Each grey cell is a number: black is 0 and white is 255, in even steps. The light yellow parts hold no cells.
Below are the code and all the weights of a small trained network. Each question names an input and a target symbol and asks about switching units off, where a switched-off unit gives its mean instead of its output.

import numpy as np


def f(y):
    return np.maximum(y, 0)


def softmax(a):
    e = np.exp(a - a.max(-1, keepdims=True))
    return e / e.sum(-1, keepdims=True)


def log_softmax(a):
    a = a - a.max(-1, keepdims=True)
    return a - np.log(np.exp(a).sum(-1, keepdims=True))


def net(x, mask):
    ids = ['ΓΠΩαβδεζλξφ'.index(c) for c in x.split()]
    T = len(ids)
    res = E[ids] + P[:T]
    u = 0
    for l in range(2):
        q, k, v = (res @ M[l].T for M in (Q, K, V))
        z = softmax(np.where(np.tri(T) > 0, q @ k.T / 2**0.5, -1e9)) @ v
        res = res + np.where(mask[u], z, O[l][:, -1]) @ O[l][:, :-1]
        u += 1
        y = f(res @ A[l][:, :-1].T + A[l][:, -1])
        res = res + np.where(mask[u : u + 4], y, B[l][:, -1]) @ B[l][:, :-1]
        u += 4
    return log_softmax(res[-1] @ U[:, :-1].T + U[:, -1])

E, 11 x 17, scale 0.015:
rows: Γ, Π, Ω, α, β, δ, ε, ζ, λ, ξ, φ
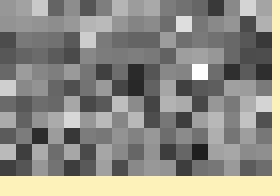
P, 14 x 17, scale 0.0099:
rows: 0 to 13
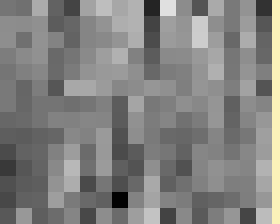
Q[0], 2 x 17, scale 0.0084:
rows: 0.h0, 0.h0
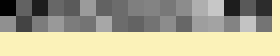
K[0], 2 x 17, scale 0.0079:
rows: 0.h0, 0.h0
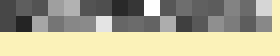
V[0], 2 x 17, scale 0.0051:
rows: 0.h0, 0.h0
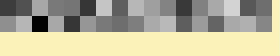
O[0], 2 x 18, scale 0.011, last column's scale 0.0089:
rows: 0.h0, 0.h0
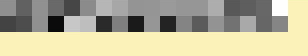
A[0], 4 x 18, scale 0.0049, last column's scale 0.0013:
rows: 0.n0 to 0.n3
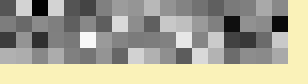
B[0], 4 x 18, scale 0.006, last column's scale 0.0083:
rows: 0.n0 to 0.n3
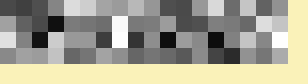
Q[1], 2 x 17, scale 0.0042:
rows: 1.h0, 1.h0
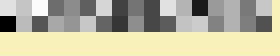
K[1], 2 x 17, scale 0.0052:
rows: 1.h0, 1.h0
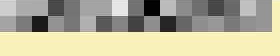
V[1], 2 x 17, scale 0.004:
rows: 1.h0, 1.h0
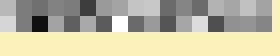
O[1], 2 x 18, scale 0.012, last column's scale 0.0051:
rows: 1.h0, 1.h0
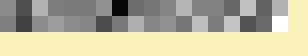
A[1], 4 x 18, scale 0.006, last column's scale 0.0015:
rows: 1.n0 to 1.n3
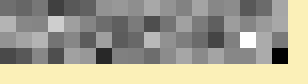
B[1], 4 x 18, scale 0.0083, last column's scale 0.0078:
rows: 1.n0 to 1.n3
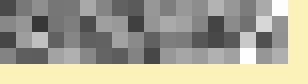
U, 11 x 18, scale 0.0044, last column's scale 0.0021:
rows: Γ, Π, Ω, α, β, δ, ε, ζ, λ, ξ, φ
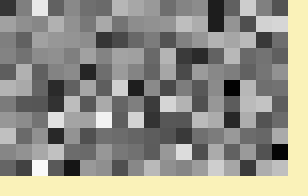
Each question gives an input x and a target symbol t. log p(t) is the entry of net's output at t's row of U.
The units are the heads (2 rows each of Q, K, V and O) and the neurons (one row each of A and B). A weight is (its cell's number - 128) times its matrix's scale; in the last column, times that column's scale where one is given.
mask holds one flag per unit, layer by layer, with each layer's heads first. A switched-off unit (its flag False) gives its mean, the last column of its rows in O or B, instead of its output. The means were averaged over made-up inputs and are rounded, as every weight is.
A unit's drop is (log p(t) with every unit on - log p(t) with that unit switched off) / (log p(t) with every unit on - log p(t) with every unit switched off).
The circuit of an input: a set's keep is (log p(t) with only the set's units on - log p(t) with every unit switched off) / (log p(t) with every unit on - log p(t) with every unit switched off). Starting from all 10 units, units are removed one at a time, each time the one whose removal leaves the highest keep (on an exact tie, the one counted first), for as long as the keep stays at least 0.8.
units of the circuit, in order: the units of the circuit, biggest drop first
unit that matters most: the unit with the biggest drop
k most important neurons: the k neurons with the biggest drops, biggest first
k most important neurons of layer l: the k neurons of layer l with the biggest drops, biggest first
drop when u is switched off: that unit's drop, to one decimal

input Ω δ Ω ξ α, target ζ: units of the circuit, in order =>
0.h0; 0.n0
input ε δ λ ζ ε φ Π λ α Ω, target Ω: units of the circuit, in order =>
0.h0; 1.h0; 0.n2; 1.n3
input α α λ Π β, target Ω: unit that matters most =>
1.h0
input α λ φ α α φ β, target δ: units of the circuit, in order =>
0.n2; 0.n1; 1.h0
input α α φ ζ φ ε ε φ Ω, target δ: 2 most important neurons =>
0.n2; 0.n1
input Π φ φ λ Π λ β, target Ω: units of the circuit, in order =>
0.h0; 1.h0; 1.n3
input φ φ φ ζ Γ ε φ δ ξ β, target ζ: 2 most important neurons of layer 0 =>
0.n0; 0.n3
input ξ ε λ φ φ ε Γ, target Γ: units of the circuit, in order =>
1.n2; 1.h0; 0.h0
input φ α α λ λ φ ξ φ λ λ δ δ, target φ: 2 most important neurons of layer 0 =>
0.n2; 0.n1
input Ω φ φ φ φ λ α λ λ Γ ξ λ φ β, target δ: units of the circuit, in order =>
0.n2; 1.h0
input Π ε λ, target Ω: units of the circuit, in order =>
1.h0; 0.h0
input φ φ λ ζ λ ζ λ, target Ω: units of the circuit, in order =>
0.h0; 1.h0; 1.n3
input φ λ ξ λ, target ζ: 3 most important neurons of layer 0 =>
0.n0; 0.n3; 0.n2
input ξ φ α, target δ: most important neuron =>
0.n2
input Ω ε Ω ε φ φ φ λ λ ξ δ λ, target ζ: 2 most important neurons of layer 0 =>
0.n0; 0.n3
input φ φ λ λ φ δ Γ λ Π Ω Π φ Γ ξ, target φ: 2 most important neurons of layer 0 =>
0.n2; 0.n3
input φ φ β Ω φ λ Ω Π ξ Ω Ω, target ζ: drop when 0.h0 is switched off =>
1.1
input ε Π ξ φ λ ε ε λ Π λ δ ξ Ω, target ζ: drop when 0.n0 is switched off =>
0.4
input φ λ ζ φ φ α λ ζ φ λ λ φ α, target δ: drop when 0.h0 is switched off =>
0.1
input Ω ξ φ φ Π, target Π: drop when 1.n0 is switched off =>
0.0
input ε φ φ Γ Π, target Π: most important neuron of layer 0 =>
0.n1
